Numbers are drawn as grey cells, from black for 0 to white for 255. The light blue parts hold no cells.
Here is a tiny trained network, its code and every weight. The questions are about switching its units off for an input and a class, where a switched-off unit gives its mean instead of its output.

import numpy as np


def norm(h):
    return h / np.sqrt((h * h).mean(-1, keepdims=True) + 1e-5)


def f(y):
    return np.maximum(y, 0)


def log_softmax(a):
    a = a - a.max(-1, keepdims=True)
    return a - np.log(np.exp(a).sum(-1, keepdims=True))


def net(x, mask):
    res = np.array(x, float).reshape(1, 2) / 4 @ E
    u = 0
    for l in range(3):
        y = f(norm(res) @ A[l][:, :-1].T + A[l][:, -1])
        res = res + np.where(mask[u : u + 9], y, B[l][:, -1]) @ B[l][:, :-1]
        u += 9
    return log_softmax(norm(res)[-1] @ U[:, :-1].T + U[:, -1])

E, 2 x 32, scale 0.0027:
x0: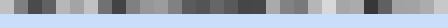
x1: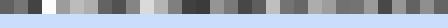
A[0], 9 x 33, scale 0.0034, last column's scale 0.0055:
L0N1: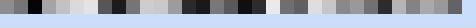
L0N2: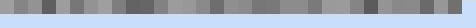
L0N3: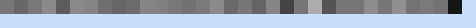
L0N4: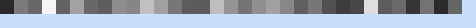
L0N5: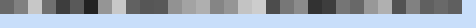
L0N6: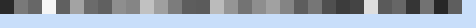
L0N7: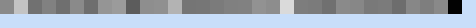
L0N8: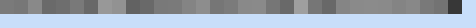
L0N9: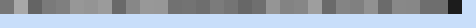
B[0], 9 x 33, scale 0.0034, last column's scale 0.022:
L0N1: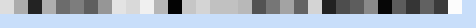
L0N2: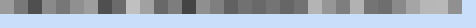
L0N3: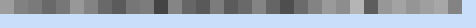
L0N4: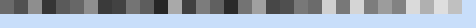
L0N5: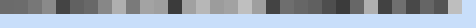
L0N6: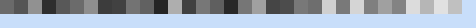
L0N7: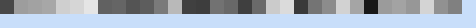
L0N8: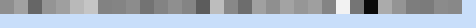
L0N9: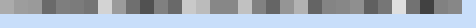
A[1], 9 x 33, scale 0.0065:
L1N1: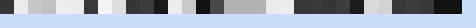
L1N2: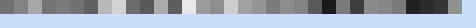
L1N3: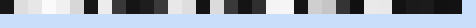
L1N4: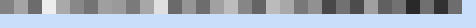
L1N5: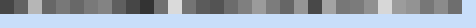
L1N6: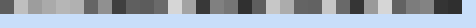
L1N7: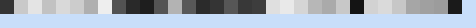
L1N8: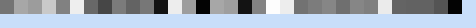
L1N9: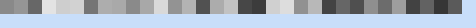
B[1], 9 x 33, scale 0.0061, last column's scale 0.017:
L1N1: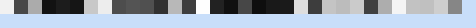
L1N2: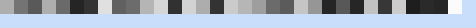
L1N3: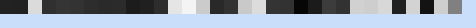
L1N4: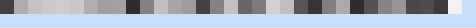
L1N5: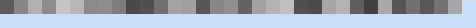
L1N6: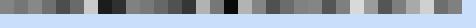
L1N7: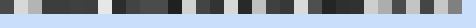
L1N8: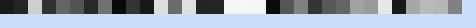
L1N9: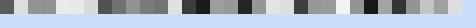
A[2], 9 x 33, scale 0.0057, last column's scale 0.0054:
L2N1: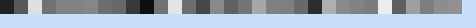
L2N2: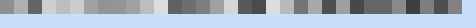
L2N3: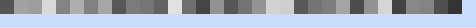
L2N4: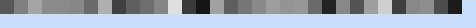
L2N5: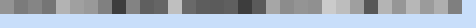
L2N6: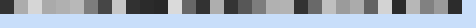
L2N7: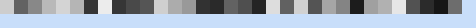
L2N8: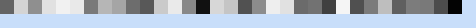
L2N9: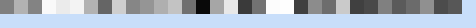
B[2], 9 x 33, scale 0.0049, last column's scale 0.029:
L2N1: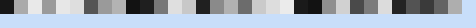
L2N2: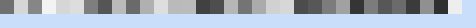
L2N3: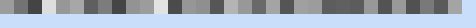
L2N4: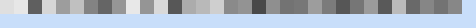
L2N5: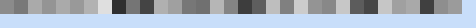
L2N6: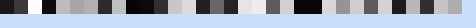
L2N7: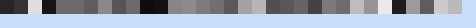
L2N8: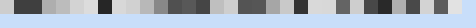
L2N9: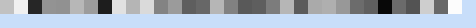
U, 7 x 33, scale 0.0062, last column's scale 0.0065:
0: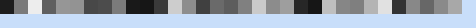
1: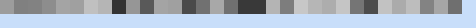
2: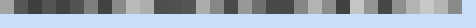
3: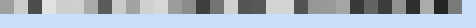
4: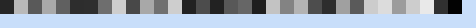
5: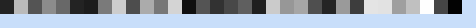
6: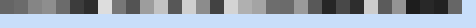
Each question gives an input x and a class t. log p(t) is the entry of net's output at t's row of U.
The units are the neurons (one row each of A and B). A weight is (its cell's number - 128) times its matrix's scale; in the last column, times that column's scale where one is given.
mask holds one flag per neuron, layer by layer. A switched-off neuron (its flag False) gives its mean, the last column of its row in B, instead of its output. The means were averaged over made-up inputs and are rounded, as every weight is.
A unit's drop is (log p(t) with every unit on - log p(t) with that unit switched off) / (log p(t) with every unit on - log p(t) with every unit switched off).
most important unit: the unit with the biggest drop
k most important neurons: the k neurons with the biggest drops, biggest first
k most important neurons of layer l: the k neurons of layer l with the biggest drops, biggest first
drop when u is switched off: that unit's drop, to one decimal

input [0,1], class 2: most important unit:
L1N4
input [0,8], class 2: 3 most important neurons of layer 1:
L1N4, L1N9, L1N2
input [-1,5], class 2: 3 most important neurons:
L0N1, L2N2, L1N9
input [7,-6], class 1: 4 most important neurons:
L1N2, L0N1, L1N4, L0N5
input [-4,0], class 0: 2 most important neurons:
L0N1, L1N2
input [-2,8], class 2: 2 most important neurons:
L0N1, L1N9
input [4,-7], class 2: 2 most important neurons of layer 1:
L1N5, L1N4
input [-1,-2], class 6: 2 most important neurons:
L0N1, L1N2
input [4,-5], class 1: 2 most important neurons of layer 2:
L2N2, L2N9
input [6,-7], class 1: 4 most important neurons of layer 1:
L1N2, L1N4, L1N5, L1N9
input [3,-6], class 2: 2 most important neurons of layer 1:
L1N5, L1N4
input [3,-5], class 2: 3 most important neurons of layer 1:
L1N5, L1N4, L1N9
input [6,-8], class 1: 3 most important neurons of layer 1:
L1N2, L1N4, L1N5
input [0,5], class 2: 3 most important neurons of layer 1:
L1N4, L1N9, L1N2
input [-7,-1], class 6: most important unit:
L0N5
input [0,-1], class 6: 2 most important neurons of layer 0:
L0N1, L0N6
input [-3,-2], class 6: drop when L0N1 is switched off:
0.5
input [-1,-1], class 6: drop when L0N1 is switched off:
0.6
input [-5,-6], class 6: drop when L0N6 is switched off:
0.0
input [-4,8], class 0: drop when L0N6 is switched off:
1.1
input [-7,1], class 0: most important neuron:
L0N1
